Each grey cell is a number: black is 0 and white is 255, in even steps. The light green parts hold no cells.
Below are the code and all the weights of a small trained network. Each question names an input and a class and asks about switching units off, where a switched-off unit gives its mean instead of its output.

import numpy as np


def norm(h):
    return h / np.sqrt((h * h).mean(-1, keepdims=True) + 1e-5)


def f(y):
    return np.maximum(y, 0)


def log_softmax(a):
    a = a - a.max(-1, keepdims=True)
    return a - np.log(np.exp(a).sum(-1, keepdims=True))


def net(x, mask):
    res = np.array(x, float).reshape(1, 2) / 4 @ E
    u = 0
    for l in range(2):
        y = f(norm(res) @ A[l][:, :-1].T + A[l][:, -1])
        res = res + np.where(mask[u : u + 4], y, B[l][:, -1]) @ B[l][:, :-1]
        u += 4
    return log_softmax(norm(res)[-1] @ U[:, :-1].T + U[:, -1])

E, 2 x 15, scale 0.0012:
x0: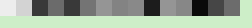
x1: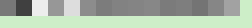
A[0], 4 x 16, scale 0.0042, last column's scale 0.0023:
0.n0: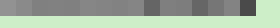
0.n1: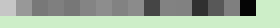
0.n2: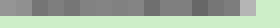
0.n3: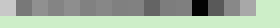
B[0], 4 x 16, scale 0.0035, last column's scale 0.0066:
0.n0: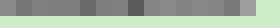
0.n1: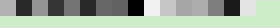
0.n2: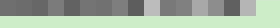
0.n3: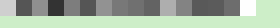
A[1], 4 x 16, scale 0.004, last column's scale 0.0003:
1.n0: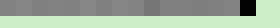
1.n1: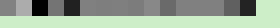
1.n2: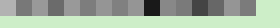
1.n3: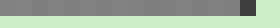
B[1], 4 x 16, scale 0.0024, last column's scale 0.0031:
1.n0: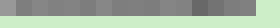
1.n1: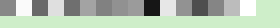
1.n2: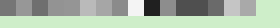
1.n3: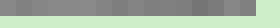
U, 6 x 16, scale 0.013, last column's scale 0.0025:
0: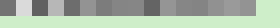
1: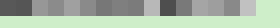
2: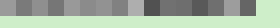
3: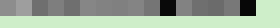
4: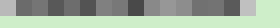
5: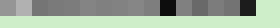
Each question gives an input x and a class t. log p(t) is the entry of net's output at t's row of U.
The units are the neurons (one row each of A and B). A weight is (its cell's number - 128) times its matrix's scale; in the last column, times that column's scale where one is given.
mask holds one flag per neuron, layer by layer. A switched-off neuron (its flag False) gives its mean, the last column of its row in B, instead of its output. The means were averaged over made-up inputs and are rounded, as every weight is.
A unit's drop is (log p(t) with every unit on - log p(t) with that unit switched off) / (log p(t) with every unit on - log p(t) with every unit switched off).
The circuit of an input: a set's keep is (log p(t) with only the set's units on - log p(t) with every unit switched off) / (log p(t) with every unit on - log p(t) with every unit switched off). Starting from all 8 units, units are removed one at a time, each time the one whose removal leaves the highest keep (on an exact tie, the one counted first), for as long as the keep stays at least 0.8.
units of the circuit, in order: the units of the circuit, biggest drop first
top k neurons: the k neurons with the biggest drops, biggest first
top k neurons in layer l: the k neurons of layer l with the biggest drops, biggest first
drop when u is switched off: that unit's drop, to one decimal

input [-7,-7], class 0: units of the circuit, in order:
(0.n3; 0.n1)
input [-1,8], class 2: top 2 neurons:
(0.n1; 0.n2)
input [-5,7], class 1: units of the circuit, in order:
(0.n3)
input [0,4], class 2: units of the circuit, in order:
(0.n1; 1.n2)
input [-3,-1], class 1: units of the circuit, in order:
(0.n3; 1.n1; 0.n1)
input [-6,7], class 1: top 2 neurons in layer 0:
(0.n3; 0.n1)
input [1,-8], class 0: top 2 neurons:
(1.n1; 0.n3)
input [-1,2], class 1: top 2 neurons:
(0.n3; 1.n1)
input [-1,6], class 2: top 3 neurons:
(0.n1; 0.n2; 1.n2)
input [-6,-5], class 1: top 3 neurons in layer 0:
(0.n3; 0.n1; 0.n2)
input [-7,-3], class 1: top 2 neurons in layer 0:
(0.n3; 0.n1)
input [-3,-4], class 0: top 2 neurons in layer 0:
(0.n1; 0.n3)
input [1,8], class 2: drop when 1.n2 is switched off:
0.1
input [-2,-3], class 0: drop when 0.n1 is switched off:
0.8
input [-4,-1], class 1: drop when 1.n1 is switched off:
0.2
